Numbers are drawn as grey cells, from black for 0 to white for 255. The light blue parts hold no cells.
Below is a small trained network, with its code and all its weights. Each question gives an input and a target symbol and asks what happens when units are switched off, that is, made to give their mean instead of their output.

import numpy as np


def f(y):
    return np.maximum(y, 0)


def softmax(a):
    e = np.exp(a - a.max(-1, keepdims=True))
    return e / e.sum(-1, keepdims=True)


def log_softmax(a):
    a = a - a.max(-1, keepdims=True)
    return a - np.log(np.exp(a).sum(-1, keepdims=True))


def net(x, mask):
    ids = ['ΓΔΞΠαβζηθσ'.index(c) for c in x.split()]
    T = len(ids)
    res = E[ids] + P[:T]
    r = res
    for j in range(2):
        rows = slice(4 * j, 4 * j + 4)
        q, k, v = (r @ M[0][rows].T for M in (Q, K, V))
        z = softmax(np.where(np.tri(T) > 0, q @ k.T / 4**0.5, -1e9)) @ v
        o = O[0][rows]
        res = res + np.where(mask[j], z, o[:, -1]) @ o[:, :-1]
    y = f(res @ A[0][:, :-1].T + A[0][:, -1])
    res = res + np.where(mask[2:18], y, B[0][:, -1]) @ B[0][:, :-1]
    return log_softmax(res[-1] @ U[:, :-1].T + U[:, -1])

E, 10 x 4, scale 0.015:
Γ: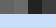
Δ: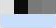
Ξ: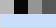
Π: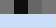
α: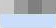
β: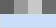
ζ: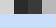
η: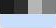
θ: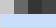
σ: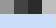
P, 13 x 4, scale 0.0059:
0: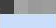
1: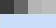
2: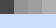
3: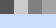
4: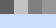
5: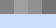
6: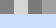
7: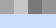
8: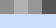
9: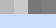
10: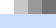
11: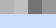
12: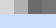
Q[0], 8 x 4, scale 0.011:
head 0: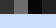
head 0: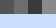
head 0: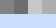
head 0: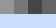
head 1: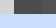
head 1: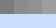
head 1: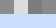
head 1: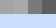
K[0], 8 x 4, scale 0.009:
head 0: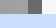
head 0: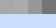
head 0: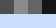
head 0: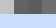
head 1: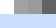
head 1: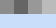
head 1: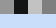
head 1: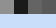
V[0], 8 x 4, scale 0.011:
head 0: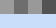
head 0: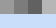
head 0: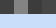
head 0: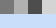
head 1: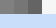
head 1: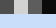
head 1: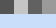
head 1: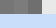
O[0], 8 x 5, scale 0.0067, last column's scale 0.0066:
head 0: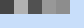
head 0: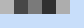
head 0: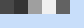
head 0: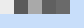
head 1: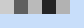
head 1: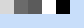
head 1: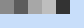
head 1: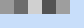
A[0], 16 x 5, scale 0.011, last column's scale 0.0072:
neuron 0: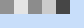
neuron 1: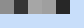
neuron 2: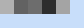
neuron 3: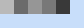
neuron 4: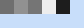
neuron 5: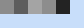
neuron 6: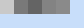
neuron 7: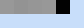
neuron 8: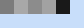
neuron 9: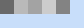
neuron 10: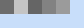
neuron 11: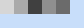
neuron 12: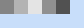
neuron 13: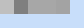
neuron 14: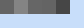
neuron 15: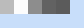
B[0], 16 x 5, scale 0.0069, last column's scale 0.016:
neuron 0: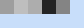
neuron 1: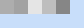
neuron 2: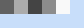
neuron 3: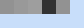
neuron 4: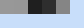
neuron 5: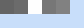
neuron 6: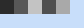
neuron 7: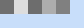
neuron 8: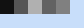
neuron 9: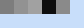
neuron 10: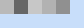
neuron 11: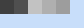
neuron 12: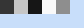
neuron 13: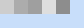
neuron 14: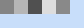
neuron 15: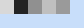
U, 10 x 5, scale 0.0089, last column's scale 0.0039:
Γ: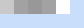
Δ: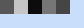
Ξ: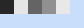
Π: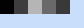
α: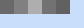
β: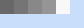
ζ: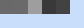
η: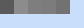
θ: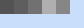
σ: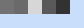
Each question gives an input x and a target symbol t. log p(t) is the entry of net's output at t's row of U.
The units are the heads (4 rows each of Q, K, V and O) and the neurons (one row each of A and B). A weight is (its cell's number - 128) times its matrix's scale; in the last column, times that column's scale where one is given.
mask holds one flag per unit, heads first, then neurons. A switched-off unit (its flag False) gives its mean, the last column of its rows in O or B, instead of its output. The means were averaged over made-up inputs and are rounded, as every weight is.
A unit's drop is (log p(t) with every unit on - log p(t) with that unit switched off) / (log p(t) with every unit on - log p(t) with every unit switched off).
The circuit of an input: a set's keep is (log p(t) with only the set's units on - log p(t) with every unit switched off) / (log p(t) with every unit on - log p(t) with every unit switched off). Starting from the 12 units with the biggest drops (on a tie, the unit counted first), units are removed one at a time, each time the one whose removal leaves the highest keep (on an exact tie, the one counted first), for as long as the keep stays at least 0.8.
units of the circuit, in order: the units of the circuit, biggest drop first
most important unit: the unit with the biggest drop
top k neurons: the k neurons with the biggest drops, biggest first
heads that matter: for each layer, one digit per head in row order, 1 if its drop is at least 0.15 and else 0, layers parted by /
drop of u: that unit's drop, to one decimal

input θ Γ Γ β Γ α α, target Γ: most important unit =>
neuron 13
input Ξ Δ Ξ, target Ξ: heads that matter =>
11
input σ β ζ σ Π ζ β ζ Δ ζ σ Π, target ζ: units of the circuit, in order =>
[head 0; head 1]
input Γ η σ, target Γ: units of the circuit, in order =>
[head 1; head 0; neuron 13]
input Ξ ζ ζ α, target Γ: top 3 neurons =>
[neuron 15; neuron 10; neuron 6]
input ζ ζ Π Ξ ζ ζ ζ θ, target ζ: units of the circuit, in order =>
[head 0; neuron 6]
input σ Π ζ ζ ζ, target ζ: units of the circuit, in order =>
[head 1; head 0]
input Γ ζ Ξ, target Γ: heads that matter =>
01
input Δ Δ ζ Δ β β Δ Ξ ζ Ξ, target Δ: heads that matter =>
11
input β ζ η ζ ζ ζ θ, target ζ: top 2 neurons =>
[neuron 6; neuron 3]
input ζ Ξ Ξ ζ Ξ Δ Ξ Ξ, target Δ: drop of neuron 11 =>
0.1
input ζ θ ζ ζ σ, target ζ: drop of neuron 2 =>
-0.1
